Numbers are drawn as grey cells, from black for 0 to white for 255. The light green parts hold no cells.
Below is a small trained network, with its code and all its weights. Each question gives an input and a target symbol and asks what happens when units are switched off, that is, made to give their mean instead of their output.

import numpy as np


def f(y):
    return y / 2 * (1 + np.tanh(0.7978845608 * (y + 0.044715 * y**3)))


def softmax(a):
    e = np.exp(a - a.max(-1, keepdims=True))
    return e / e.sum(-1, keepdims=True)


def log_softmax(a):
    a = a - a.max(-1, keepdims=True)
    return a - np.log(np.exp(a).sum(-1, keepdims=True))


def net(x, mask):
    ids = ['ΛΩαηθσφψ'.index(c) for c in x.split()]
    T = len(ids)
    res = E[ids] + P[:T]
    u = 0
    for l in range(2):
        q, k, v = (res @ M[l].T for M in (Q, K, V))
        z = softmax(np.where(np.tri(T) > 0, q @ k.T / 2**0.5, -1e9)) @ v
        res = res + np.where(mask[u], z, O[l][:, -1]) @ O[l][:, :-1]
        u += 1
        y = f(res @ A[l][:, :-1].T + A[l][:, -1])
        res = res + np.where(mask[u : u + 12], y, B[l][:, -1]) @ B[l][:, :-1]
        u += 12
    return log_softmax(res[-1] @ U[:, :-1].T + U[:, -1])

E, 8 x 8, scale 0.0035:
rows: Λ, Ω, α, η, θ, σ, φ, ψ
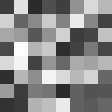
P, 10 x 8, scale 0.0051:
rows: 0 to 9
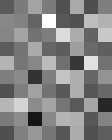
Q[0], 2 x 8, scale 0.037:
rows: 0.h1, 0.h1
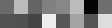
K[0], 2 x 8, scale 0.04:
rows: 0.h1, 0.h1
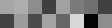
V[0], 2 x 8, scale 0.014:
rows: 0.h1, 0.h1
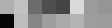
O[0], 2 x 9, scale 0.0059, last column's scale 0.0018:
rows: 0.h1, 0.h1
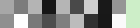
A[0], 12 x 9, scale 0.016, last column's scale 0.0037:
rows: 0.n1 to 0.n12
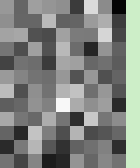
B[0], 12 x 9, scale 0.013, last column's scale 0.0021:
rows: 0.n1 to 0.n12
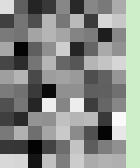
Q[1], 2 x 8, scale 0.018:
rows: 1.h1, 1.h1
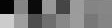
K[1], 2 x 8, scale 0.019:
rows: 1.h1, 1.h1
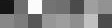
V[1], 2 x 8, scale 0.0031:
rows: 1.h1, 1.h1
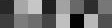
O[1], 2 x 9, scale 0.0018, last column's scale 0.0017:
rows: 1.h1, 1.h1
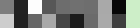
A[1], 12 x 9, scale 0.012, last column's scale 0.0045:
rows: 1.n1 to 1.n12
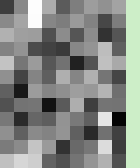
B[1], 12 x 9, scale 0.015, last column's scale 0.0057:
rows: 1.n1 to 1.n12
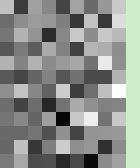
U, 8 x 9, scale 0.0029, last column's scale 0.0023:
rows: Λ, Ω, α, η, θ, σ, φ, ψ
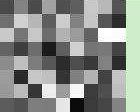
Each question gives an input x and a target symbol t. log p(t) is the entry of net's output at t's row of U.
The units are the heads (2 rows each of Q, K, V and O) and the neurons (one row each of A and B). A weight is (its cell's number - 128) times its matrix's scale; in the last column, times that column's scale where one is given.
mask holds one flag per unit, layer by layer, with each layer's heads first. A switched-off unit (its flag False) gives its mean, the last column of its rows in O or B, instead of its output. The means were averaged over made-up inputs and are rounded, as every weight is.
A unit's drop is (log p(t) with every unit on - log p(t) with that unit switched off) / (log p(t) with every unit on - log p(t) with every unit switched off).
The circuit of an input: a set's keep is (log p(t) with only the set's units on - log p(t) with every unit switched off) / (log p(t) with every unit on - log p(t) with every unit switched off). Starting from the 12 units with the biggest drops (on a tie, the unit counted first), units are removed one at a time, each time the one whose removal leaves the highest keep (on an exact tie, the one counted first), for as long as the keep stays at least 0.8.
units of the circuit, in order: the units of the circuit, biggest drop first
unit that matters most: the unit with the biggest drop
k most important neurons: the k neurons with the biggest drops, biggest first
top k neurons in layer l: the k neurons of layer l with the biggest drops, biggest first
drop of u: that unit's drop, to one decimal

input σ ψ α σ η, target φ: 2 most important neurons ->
[1.n11 0.n2]
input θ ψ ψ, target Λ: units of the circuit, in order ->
[1.n9 0.n4 0.n10 1.n7]
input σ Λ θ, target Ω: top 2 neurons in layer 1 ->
[1.n2 1.n3]
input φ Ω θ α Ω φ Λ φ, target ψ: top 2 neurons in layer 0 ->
[0.n9 0.n1]
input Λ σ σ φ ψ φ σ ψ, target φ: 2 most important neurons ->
[1.n11 0.n2]
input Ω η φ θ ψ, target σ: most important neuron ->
[1.n1]
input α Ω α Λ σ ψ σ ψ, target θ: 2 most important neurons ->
[1.n12 0.n9]
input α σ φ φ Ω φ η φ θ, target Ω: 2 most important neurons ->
[0.n3 0.n2]
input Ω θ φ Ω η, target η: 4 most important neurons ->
[0.n9 0.n1 1.n3 1.n6]
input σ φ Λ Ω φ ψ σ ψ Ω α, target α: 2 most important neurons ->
[1.n5 0.n9]
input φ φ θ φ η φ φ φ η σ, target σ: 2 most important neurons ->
[1.n1 0.n1]
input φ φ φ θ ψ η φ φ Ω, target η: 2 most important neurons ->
[0.n7 1.n8]
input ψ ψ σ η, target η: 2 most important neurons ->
[0.n11 1.n8]
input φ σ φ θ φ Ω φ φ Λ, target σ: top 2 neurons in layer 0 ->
[0.n5 0.n3]
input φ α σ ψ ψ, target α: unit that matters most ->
0.h1
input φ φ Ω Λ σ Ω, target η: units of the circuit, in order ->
[0.n7 1.n8]
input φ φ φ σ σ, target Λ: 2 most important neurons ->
[1.n9 0.n2]
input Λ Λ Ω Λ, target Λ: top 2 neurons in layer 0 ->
[0.n12 0.n11]
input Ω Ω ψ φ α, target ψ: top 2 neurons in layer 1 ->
[1.n6 1.n7]
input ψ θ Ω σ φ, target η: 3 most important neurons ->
[0.n9 0.n1 1.n3]
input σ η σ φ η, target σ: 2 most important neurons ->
[1.n1 0.n9]
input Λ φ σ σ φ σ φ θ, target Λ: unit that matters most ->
0.n2
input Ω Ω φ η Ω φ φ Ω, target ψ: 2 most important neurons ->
[0.n9 1.n6]
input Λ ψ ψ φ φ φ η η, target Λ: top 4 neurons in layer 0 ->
[0.n2 0.n1 0.n10 0.n3]
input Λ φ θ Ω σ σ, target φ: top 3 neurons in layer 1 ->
[1.n7 1.n2 1.n10]
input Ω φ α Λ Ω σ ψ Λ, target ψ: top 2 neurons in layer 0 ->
[0.n9 0.n1]
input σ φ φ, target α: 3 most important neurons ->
[1.n5 0.n9 0.n4]
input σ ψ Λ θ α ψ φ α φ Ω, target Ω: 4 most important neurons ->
[0.n10 1.n2 1.n3 0.n2]
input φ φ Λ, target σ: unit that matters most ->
0.n3
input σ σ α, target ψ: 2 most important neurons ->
[0.n3 0.n4]
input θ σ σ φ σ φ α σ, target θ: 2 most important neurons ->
[1.n12 0.n9]
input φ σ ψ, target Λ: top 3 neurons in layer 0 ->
[0.n4 0.n8 0.n10]
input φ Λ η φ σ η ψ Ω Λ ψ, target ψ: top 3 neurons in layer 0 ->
[0.n10 0.n4 0.n5]
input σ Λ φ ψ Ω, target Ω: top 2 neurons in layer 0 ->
[0.n6 0.n5]
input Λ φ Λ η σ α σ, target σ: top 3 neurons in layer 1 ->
[1.n1 1.n7 1.n2]
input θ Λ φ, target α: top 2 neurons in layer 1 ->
[1.n5 1.n2]
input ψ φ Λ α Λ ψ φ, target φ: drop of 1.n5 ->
0.0
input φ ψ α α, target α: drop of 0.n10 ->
0.2
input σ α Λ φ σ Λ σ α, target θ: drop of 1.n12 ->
0.9
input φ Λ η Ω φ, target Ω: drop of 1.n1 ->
0.1
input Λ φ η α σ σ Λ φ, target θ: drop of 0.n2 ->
0.2
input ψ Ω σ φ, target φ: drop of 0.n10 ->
0.8
